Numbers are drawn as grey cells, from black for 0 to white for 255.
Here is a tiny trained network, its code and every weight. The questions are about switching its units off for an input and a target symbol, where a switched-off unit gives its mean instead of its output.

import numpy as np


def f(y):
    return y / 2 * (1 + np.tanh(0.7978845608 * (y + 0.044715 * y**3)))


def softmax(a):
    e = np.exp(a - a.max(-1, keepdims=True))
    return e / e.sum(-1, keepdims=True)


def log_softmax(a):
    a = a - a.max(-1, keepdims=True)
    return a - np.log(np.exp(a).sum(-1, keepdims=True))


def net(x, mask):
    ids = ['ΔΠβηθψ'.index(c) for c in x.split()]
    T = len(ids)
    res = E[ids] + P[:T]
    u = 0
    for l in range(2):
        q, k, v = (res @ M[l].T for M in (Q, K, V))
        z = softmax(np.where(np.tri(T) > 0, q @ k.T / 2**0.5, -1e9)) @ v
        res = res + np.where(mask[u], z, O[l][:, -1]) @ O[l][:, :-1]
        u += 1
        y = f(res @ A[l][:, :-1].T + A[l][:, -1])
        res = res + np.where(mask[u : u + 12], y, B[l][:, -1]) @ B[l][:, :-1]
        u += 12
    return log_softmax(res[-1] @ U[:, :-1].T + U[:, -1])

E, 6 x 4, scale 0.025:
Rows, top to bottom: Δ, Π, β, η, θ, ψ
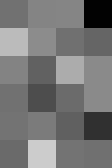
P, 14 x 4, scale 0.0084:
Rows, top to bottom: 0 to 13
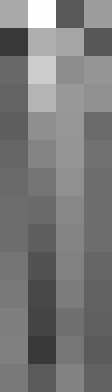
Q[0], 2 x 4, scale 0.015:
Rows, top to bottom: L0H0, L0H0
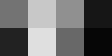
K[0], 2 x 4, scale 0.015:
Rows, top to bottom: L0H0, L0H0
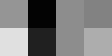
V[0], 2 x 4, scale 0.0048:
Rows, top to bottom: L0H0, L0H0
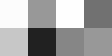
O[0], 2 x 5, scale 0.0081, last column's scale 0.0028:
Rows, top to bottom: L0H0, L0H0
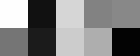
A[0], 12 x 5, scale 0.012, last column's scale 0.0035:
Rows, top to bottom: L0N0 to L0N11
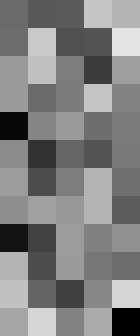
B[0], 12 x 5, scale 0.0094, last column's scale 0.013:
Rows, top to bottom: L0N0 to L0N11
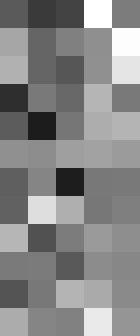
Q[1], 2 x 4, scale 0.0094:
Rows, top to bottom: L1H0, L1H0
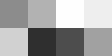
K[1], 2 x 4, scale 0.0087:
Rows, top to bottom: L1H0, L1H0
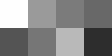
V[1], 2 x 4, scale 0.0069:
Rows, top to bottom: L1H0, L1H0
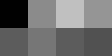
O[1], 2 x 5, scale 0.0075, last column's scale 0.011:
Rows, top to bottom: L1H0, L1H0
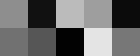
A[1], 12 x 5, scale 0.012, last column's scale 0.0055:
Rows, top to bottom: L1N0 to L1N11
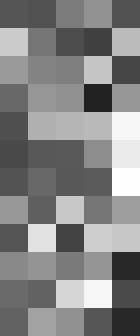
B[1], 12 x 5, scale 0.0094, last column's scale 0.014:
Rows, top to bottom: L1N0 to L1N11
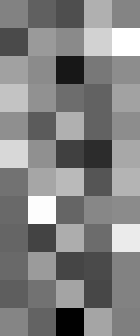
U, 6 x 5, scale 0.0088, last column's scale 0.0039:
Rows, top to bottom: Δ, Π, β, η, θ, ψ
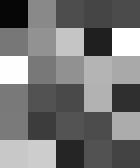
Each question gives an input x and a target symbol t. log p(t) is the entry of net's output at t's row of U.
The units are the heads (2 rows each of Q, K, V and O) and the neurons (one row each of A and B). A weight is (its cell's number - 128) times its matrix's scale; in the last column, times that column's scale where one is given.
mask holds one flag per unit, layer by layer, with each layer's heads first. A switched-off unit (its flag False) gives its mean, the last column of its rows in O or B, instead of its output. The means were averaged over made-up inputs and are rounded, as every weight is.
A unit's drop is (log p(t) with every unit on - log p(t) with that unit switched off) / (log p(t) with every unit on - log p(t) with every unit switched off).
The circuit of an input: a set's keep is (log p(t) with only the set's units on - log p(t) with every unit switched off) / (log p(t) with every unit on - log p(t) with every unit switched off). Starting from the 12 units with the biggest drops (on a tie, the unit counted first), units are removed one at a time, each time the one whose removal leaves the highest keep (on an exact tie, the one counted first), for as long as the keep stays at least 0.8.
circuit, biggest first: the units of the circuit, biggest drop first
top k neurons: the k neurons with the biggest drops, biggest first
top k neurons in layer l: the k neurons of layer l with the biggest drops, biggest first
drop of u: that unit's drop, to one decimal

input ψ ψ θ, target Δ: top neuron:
[L1N1]
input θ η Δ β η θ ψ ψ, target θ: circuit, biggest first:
[L0H0, L0N4, L1N1, L1H0]
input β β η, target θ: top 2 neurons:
[L0N0, L1N10]
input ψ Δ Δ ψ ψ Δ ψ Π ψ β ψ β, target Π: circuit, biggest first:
[L0N2, L0N1]
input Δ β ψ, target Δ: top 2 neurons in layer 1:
[L1N8, L1N9]
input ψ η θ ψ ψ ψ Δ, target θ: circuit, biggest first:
[L0H0, L0N4, L1H0]
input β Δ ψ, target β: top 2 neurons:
[L1N6, L0N11]
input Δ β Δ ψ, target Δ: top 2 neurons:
[L1N8, L0N2]
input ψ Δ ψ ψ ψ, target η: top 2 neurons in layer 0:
[L0N11, L0N1]
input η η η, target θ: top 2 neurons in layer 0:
[L0N0, L0N2]
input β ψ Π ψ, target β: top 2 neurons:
[L0N10, L1N6]
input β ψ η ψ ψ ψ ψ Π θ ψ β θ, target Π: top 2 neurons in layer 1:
[L1N2, L1N11]
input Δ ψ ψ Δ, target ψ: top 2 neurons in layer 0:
[L0N2, L0N11]
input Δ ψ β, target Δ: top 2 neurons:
[L1N8, L0N2]
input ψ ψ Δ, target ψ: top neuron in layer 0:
[L0N11]
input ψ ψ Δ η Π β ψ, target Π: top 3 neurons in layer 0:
[L0N2, L0N1, L0N8]
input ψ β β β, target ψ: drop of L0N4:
0.5
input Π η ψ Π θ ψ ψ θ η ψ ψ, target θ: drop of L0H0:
0.7
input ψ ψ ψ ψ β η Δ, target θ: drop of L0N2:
-0.1
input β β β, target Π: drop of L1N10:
0.2
